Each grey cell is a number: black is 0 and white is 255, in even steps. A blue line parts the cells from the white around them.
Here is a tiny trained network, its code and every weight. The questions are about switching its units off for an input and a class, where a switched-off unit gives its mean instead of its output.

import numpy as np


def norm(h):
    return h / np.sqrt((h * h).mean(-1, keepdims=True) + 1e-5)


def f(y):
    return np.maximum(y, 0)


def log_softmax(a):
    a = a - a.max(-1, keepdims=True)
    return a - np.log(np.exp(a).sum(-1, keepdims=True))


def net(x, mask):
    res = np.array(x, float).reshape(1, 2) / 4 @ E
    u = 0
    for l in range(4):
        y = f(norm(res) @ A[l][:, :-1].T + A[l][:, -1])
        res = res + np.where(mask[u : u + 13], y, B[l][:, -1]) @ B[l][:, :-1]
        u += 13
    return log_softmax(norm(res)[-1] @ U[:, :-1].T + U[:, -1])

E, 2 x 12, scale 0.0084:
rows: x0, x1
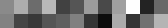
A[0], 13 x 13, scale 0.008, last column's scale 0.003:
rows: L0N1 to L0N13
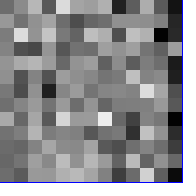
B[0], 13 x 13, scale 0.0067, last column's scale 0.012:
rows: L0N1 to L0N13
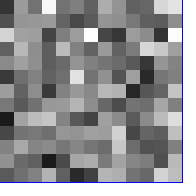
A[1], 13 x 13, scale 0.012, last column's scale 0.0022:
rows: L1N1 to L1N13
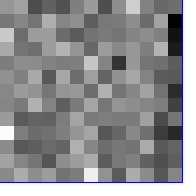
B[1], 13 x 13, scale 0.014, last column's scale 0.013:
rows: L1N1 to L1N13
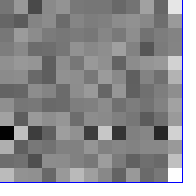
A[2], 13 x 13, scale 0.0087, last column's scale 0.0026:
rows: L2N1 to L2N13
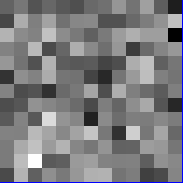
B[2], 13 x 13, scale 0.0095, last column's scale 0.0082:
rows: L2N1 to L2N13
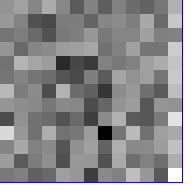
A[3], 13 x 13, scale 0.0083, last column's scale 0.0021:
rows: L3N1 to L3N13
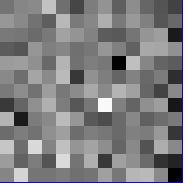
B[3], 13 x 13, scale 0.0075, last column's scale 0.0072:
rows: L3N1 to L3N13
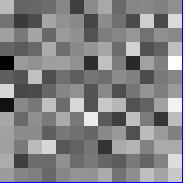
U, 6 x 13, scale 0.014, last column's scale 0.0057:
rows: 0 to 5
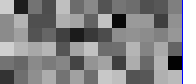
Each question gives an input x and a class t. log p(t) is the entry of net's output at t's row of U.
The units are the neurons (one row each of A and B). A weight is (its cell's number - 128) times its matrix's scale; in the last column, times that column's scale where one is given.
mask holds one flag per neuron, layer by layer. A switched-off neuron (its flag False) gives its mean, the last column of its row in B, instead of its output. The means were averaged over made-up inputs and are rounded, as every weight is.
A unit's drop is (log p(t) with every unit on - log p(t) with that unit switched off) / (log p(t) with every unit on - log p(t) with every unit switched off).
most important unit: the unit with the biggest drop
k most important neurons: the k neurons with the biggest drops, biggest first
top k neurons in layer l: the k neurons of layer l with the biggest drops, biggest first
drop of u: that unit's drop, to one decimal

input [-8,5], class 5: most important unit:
L0N3
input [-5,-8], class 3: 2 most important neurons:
[L0N3; L1N10]
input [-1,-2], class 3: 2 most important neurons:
[L0N3; L1N10]
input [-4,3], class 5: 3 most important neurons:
[L0N3; L1N13; L0N12]
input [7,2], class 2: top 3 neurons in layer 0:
[L0N3; L0N12; L0N4]
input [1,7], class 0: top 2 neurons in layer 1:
[L1N10; L1N1]
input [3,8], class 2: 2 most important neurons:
[L0N3; L0N7]
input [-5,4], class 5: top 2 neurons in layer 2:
[L2N10; L2N13]
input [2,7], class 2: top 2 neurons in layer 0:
[L0N7; L0N3]
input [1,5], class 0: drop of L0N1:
1.0
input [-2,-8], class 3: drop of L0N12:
0.0
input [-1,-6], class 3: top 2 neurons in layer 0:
[L0N1; L0N9]
